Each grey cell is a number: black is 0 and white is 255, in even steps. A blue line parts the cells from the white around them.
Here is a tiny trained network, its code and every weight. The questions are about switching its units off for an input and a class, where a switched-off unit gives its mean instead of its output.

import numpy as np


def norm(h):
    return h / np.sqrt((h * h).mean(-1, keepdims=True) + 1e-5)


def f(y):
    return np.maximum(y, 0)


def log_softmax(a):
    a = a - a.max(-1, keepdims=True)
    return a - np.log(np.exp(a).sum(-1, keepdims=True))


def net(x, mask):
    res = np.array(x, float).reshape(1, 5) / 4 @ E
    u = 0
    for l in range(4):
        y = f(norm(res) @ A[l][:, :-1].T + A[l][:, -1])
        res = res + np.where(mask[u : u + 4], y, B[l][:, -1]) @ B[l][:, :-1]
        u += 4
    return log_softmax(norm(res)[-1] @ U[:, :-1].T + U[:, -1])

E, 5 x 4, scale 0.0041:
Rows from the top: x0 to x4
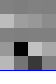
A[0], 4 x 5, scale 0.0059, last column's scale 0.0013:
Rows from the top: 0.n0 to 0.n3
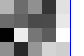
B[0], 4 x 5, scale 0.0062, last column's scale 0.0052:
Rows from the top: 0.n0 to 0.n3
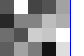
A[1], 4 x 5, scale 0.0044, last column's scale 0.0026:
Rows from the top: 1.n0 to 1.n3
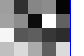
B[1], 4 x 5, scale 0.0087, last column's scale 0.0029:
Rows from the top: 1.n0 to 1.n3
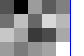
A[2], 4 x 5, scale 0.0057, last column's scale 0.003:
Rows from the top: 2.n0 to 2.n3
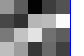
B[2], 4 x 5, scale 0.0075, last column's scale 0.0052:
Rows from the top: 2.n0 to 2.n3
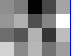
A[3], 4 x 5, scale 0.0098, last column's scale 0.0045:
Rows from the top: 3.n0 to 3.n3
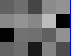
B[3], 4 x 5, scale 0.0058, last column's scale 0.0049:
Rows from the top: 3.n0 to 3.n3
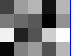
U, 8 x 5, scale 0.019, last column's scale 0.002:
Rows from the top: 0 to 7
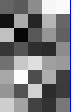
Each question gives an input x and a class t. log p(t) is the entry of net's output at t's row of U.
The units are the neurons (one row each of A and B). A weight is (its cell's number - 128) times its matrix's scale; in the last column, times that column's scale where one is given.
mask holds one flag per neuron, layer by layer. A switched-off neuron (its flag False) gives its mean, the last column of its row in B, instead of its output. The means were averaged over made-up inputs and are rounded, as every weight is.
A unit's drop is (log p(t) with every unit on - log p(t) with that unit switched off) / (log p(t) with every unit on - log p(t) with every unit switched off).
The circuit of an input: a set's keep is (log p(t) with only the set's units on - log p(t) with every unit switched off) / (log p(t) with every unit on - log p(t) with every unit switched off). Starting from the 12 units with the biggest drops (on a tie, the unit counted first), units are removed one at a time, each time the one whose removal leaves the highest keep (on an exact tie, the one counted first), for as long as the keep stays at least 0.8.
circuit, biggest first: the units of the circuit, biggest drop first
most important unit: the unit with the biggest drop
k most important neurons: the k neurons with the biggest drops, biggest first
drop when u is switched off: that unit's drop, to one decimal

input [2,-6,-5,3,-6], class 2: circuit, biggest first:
3.n2
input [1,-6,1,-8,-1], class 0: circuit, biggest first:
0.n2; 3.n2
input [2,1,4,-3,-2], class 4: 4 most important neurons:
3.n2; 2.n1; 0.n3; 0.n1
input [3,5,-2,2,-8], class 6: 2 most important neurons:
2.n2; 0.n2
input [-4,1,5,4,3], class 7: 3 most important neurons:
0.n2; 0.n1; 2.n3
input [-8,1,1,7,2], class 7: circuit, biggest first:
0.n3; 0.n2
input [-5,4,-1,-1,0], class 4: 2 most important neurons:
3.n2; 2.n1
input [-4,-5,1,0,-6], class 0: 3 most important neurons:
0.n2; 0.n3; 2.n0
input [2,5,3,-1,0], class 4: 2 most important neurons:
2.n1; 3.n2
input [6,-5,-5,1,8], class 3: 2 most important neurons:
0.n2; 3.n0
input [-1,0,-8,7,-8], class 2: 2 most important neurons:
3.n2; 2.n3
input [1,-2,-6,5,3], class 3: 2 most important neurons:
0.n2; 2.n0
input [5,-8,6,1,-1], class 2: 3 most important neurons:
3.n2; 2.n0; 1.n1
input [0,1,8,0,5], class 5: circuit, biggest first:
1.n1
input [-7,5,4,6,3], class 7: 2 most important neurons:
0.n2; 1.n2
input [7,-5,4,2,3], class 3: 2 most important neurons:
0.n2; 3.n3
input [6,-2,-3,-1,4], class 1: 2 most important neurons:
0.n3; 1.n1
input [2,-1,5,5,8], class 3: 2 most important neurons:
2.n0; 3.n3
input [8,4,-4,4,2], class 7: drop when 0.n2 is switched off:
0.9
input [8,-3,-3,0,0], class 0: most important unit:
0.n1
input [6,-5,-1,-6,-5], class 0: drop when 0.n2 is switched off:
0.2
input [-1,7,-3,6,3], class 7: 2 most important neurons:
0.n2; 1.n2
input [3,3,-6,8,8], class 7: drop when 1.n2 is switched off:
0.2
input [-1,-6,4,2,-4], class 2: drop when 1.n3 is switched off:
0.0
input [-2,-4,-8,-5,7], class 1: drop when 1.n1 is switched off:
0.1
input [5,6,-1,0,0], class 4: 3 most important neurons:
3.n2; 2.n1; 2.n0
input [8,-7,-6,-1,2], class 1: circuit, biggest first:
0.n1
